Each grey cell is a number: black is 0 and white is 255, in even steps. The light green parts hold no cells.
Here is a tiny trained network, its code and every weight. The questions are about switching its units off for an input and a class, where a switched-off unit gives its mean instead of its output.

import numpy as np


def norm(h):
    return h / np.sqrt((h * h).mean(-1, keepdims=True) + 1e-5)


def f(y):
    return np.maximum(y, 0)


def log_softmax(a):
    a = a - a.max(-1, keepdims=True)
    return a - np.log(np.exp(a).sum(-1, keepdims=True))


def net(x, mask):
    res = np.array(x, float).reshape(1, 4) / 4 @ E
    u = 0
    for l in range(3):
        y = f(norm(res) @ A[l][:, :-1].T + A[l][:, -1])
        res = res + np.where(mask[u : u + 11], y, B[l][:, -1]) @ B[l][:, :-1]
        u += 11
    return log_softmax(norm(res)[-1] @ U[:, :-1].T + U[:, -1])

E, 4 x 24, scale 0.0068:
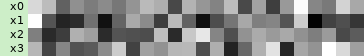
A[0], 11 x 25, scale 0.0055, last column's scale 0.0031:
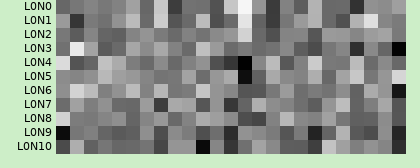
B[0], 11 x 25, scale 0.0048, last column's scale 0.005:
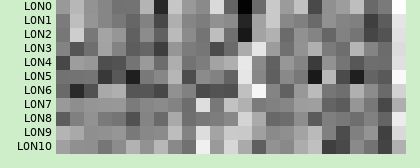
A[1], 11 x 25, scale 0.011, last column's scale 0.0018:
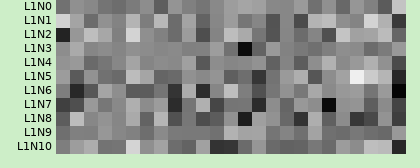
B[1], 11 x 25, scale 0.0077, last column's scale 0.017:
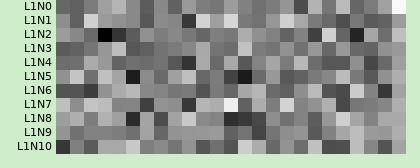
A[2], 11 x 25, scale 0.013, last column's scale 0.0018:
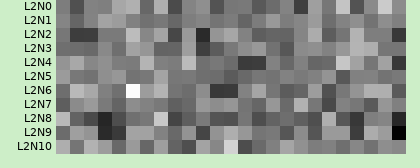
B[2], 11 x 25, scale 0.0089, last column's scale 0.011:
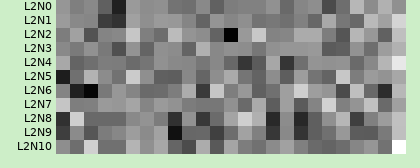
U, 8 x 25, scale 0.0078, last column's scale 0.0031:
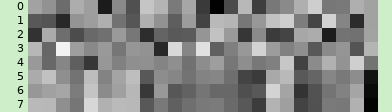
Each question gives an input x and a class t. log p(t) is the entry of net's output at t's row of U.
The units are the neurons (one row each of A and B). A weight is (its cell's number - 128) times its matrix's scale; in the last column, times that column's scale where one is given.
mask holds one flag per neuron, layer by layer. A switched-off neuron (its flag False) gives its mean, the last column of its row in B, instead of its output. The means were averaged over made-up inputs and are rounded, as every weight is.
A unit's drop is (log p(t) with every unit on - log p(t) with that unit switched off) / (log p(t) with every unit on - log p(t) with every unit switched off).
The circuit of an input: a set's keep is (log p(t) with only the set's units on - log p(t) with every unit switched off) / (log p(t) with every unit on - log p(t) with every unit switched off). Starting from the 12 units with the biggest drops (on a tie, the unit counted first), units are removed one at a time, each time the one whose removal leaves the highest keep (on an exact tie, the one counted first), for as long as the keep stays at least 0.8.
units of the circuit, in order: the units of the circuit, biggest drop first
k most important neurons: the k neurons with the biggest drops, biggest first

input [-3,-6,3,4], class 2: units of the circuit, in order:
L1N2
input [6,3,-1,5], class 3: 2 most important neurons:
L0N0; L1N1
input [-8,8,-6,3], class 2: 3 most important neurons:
L2N8; L1N1; L0N4
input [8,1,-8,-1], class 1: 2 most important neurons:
L1N10; L2N6
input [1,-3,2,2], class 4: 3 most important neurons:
L0N5; L1N2; L1N0
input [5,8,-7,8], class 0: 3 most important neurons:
L1N5; L1N2; L0N5
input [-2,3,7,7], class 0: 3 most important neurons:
L1N5; L0N6; L1N10
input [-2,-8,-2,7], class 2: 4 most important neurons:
L1N2; L2N9; L0N0; L1N8
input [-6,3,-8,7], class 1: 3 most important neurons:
L1N10; L0N0; L1N8
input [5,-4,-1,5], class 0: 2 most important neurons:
L1N5; L1N7
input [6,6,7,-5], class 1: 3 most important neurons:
L1N6; L1N2; L0N5
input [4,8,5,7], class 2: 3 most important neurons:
L2N8; L0N0; L1N8
